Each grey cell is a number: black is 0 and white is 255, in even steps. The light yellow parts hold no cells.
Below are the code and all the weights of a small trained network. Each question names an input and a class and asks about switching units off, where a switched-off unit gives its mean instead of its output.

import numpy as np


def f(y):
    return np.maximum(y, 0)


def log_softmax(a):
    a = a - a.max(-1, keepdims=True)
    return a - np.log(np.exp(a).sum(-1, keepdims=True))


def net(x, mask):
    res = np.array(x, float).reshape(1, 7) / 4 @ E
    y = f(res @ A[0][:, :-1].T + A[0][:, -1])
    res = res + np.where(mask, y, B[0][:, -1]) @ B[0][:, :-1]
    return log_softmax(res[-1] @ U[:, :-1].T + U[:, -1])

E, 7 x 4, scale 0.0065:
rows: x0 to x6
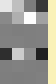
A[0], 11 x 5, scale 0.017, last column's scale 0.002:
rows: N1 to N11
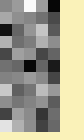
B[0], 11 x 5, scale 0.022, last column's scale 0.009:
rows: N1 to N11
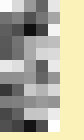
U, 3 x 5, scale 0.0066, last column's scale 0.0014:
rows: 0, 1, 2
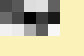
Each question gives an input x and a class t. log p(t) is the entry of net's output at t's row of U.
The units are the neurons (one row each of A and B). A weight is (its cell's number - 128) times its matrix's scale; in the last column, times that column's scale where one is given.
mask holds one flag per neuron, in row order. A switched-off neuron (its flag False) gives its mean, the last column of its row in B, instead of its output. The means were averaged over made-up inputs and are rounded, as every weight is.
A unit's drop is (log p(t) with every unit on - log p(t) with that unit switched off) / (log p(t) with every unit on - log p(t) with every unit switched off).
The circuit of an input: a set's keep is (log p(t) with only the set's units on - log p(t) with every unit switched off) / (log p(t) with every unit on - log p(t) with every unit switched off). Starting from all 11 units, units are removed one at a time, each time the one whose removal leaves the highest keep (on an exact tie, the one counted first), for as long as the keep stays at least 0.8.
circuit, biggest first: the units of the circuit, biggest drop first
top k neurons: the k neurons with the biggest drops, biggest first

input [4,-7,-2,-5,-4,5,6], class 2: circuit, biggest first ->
(N6)
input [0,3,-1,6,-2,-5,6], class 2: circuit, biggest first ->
(N10 N11)
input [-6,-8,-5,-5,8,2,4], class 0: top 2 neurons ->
(N10 N5)
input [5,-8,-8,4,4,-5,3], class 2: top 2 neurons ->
(N6 N3)
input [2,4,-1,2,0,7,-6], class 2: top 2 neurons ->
(N3 N1)
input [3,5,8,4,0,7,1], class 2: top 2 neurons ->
(N1 N3)
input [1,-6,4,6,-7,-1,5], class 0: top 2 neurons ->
(N8 N1)
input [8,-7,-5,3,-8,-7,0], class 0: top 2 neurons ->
(N8 N3)
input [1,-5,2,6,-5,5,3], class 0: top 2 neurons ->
(N8 N1)
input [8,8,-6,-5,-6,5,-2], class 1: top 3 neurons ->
(N11 N6 N2)
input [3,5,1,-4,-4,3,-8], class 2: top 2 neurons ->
(N1 N10)
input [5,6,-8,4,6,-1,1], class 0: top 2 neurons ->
(N10 N5)
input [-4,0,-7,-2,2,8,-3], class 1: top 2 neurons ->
(N3 N8)
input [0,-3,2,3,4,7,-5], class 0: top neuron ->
(N1)
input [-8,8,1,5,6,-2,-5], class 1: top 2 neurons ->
(N3 N6)
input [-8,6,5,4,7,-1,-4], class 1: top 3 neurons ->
(N3 N8 N4)
